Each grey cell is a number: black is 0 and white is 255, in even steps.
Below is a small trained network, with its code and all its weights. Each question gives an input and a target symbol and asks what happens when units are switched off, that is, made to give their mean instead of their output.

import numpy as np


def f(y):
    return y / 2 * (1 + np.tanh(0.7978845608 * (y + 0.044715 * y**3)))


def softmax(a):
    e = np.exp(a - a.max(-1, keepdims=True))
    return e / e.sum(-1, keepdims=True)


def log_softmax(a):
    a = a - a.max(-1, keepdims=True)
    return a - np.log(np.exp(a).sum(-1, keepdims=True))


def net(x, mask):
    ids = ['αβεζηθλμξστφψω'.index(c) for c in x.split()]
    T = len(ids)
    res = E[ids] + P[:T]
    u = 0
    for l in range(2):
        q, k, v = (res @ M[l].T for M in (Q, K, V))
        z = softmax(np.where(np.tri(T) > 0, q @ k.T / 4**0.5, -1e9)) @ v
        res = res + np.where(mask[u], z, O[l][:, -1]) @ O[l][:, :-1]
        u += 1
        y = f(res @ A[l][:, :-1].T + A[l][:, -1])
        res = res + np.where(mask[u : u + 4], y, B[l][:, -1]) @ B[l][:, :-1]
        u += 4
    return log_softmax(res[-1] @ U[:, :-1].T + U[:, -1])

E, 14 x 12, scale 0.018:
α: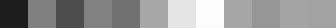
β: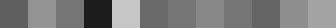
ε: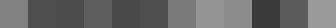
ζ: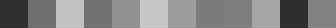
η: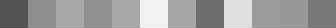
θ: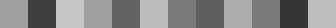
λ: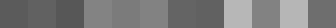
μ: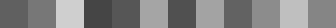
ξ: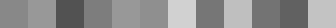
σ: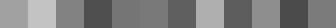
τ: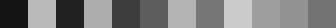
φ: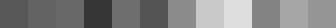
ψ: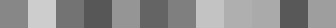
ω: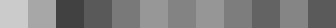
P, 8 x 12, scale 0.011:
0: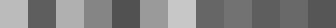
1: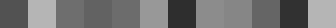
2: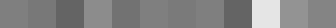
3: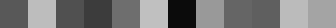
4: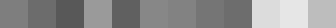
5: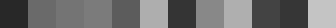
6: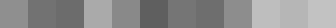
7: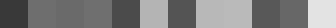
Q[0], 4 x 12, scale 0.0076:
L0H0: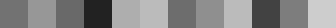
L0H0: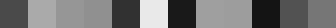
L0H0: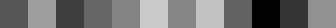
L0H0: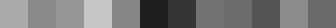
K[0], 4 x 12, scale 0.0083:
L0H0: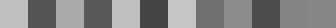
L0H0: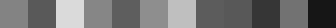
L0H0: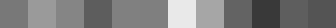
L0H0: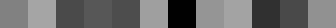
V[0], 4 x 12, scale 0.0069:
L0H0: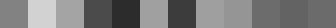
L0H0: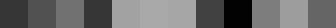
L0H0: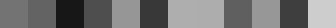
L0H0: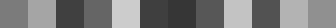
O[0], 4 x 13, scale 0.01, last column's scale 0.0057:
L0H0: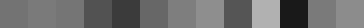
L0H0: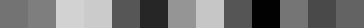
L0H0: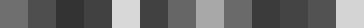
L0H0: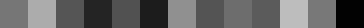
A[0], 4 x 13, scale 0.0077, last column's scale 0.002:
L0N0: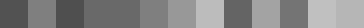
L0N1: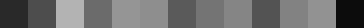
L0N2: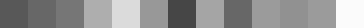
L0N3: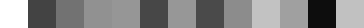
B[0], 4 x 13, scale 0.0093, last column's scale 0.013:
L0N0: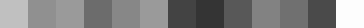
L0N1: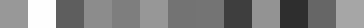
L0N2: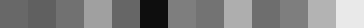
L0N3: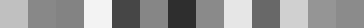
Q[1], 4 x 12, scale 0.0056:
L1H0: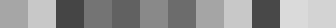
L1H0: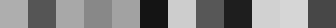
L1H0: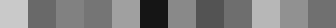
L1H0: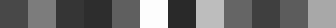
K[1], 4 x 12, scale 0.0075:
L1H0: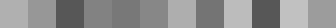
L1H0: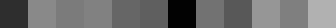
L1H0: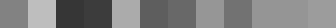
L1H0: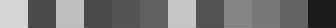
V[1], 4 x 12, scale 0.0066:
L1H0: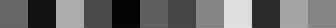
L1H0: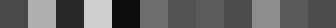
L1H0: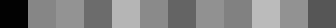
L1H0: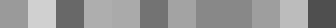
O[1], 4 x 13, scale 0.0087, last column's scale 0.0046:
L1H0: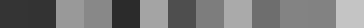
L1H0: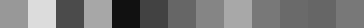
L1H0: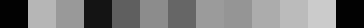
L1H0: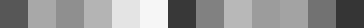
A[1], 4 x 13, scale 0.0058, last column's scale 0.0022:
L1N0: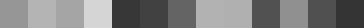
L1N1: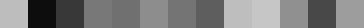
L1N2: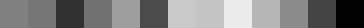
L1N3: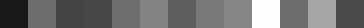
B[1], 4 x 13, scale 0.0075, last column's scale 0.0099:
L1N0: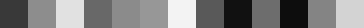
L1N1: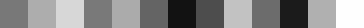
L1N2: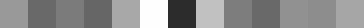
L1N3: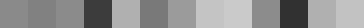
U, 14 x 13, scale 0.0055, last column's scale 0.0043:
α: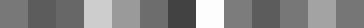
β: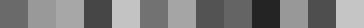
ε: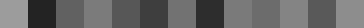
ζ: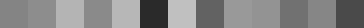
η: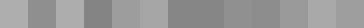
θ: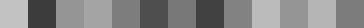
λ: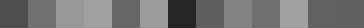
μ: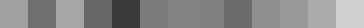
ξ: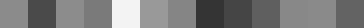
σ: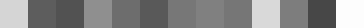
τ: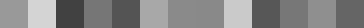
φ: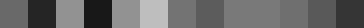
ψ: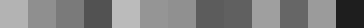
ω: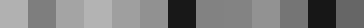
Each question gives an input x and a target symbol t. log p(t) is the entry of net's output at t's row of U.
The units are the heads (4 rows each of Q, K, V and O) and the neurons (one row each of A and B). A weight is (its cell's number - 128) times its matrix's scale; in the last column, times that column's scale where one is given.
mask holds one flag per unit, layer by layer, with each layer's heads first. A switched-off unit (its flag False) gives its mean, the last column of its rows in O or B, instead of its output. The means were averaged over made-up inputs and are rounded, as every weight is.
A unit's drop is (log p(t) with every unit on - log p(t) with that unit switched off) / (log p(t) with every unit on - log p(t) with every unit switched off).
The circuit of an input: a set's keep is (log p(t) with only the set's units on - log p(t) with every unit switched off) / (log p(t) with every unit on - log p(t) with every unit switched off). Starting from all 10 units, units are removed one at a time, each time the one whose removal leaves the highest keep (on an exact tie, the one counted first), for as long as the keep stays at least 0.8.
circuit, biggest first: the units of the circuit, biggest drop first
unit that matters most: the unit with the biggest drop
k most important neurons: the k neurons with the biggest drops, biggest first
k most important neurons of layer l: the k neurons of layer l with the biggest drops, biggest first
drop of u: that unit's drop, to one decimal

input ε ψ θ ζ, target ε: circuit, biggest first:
L1H0
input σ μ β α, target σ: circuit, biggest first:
L1H0, L0H0
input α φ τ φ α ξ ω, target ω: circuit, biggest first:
L0N3, L1H0, L1N1
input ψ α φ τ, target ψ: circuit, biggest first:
L0H0, L1H0, L0N2
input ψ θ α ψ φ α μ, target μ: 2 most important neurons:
L0N1, L1N1
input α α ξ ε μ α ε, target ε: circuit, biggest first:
L0H0, L1H0
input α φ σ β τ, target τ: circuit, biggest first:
L1H0, L0H0
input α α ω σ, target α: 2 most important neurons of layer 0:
L0N0, L0N2
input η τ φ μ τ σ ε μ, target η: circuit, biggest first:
L0H0, L1H0
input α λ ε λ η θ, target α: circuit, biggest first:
L0H0, L0N0
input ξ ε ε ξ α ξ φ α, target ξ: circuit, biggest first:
L1H0, L0H0
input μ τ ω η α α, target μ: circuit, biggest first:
L0H0, L1H0, L1N0
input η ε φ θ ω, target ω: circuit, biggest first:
L0N3, L1H0
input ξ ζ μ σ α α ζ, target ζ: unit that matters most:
L1H0
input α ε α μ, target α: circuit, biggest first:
L0H0, L0N0
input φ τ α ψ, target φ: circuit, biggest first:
L1H0, L0N1, L0H0
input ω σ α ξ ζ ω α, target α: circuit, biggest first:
L0H0, L1N2
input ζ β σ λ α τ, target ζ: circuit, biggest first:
L0H0, L1N0, L1H0
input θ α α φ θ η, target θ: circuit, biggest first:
L0H0, L1H0, L0N2
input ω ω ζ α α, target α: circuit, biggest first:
L0H0
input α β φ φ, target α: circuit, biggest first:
L0H0, L0N2
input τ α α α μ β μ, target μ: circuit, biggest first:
L0H0, L1H0
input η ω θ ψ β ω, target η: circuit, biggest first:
L0H0, L1H0, L0N0
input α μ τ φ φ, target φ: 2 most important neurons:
L0N1, L1N3
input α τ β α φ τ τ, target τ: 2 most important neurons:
L1N3, L1N0
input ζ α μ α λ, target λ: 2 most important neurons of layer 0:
L0N3, L0N1
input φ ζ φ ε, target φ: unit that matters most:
L1H0
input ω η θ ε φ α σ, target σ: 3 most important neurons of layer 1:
L1N0, L1N1, L1N2
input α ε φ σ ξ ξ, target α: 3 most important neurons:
L0N2, L0N0, L1N0
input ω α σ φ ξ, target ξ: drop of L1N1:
0.0
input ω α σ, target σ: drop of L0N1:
-0.1
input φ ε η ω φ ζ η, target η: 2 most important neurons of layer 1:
L1N3, L1N0
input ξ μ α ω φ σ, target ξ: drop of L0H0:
0.3
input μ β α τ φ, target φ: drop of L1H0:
0.5
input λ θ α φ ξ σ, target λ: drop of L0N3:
0.2
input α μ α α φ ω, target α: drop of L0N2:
0.1
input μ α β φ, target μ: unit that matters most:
L0H0
